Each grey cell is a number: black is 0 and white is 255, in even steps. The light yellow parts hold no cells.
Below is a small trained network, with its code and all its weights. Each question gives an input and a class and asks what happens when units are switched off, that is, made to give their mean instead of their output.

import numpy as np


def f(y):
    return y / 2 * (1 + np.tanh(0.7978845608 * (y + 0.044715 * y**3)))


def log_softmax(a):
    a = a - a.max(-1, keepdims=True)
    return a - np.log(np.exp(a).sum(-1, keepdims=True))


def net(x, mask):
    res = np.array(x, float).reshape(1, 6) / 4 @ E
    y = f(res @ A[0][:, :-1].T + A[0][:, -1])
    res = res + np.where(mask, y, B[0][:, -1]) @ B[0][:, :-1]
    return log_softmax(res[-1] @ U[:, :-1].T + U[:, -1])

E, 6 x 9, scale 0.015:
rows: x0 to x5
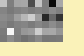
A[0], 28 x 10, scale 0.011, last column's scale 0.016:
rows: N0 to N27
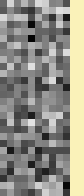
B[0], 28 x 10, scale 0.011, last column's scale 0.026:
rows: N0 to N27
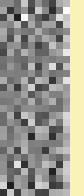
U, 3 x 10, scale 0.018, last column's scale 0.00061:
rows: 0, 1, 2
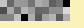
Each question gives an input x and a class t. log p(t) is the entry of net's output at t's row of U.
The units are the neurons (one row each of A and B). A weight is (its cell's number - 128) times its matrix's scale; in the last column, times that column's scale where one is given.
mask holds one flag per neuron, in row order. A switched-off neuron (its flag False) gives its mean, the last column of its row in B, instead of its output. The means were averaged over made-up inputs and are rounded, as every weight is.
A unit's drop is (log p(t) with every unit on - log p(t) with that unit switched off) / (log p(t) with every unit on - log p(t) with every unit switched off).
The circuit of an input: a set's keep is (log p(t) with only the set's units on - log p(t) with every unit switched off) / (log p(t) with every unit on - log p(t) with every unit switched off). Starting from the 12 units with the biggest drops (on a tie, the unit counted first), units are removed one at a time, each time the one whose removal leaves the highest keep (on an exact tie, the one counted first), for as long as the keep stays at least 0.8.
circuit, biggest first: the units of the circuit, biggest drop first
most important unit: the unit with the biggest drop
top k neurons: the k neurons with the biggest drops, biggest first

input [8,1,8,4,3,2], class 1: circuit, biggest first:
(N2)
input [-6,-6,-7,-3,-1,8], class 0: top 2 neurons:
(N1 N11)
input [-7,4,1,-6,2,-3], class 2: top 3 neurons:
(N2 N17 N16)
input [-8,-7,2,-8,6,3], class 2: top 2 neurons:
(N17 N9)
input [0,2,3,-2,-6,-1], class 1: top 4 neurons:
(N21 N1 N12 N11)
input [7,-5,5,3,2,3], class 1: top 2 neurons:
(N2 N1)
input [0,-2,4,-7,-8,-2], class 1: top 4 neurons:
(N21 N12 N1 N11)
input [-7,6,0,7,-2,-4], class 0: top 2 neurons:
(N11 N25)
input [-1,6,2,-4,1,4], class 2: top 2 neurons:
(N2 N16)
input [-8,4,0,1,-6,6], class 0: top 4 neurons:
(N11 N25 N18 N27)
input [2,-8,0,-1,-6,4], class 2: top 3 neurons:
(N1 N11 N23)
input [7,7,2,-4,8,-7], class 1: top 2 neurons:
(N2 N1)
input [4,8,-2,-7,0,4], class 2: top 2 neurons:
(N11 N24)
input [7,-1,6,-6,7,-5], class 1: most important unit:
N2
